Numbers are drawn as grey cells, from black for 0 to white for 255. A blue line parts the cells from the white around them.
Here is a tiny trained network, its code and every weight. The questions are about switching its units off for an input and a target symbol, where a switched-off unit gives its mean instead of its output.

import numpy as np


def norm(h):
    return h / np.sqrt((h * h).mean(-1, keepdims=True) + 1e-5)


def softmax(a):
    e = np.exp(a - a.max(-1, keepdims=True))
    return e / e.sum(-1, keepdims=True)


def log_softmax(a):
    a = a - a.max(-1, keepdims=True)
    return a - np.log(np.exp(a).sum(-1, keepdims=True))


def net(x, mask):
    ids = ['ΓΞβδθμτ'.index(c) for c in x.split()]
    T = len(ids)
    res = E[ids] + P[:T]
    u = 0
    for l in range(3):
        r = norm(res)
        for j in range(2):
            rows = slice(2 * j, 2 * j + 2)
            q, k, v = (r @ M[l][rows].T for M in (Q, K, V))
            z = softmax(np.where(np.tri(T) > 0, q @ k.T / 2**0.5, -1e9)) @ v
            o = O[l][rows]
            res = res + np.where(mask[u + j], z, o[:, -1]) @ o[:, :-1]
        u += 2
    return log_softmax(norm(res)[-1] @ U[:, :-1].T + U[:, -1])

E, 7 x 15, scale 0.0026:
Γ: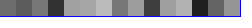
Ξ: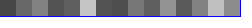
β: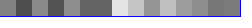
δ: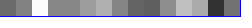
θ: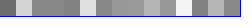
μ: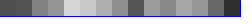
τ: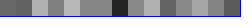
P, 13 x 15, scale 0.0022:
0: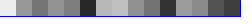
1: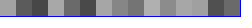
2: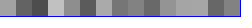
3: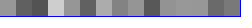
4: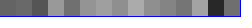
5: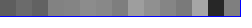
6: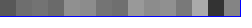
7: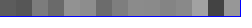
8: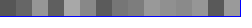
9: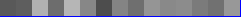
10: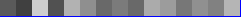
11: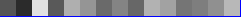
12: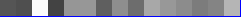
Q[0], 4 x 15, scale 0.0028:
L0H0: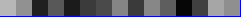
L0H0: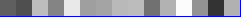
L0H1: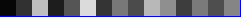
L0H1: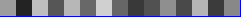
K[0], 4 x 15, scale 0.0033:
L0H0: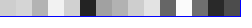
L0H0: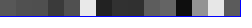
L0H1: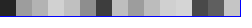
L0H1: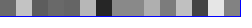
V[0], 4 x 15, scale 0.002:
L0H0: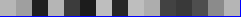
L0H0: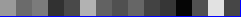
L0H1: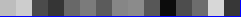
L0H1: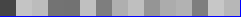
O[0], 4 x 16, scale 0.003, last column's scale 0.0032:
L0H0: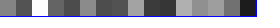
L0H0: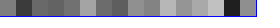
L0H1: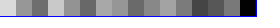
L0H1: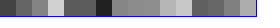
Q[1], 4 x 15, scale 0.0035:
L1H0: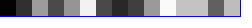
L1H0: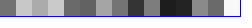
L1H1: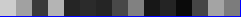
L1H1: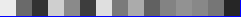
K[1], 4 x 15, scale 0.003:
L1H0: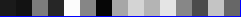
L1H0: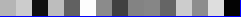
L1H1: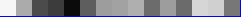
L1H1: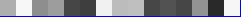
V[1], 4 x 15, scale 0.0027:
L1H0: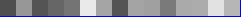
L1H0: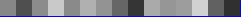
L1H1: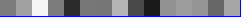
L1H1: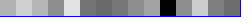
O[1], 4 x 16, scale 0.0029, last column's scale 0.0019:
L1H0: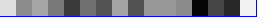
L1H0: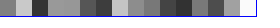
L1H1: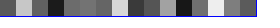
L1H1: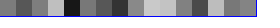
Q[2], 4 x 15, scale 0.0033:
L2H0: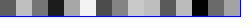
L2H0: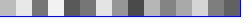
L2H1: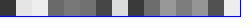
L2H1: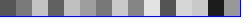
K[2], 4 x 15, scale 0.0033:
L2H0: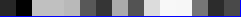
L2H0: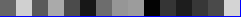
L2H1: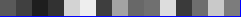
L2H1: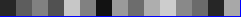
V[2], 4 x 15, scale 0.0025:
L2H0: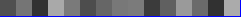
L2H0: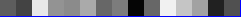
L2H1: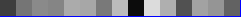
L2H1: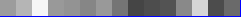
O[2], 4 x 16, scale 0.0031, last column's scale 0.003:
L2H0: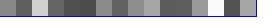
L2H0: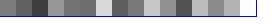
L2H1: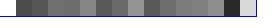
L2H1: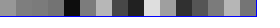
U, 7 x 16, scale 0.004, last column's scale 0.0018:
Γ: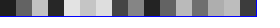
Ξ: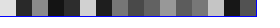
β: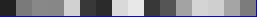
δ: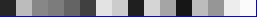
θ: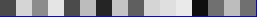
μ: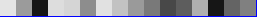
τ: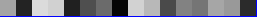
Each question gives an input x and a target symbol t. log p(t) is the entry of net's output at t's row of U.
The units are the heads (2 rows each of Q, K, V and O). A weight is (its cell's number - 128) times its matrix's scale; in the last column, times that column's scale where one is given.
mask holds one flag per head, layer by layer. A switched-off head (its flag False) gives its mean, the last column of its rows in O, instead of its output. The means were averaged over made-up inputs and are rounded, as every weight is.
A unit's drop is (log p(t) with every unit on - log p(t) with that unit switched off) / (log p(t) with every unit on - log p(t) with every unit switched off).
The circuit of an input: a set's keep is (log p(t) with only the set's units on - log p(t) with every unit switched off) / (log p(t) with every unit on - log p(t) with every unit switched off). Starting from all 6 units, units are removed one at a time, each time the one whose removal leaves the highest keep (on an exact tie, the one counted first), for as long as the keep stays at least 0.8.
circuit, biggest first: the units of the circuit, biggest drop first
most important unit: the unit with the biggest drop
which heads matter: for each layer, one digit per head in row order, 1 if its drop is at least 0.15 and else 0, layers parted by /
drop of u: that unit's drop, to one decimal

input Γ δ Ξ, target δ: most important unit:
L2H1
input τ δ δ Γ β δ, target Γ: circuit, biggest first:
(L1H0, L0H1, L0H0)
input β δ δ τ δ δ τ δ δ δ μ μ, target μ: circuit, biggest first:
(L2H1, L0H0)
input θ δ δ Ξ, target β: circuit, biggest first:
(L0H0, L1H1, L2H1)
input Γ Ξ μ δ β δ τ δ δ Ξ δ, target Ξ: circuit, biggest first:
(L2H1, L0H0)
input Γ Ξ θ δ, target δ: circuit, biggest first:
(L2H1, L1H1)
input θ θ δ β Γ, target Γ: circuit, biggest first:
(L1H0, L0H0)
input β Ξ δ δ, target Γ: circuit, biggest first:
(L0H0, L1H0)
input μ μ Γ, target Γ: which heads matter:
11 / 10 / 11
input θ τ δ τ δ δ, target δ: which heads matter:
10 / 00 / 00
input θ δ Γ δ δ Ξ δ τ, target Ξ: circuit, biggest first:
(L1H1, L0H0)
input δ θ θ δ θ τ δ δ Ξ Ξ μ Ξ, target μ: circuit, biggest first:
(L0H0, L1H1, L2H1)
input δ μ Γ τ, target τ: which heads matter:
11 / 01 / 10
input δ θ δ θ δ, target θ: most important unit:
L0H0
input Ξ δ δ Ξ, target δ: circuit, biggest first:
(L2H1, L0H1)
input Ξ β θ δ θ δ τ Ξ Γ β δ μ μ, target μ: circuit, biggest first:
(L0H0, L1H1)
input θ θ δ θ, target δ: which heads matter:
11 / 00 / 00
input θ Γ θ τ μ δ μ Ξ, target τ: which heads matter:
00 / 11 / 10
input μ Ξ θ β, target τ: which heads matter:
10 / 01 / 00
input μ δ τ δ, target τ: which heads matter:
10 / 11 / 10
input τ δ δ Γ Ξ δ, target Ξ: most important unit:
L0H0
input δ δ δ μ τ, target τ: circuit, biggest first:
(L1H1, L0H0, L2H0)
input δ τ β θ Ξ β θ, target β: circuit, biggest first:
(L2H1, L1H1, L0H0)
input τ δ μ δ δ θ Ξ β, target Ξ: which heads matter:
10 / 10 / 00
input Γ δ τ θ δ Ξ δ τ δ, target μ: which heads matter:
10 / 11 / 11
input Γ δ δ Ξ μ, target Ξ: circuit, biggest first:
(L0H0, L1H1)
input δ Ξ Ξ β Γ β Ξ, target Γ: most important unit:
L1H1
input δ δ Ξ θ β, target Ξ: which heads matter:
10 / 01 / 00
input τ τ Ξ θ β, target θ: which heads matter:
11 / 01 / 11
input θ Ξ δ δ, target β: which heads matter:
11 / 11 / 10
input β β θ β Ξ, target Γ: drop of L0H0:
0.2
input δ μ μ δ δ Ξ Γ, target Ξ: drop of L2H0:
-0.1
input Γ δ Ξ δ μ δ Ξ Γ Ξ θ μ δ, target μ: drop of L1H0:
0.2
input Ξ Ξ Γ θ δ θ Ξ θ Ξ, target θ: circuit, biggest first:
(L0H1)
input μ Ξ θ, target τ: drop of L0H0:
0.6
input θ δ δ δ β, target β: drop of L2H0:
0.4
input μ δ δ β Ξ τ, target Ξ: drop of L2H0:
0.2
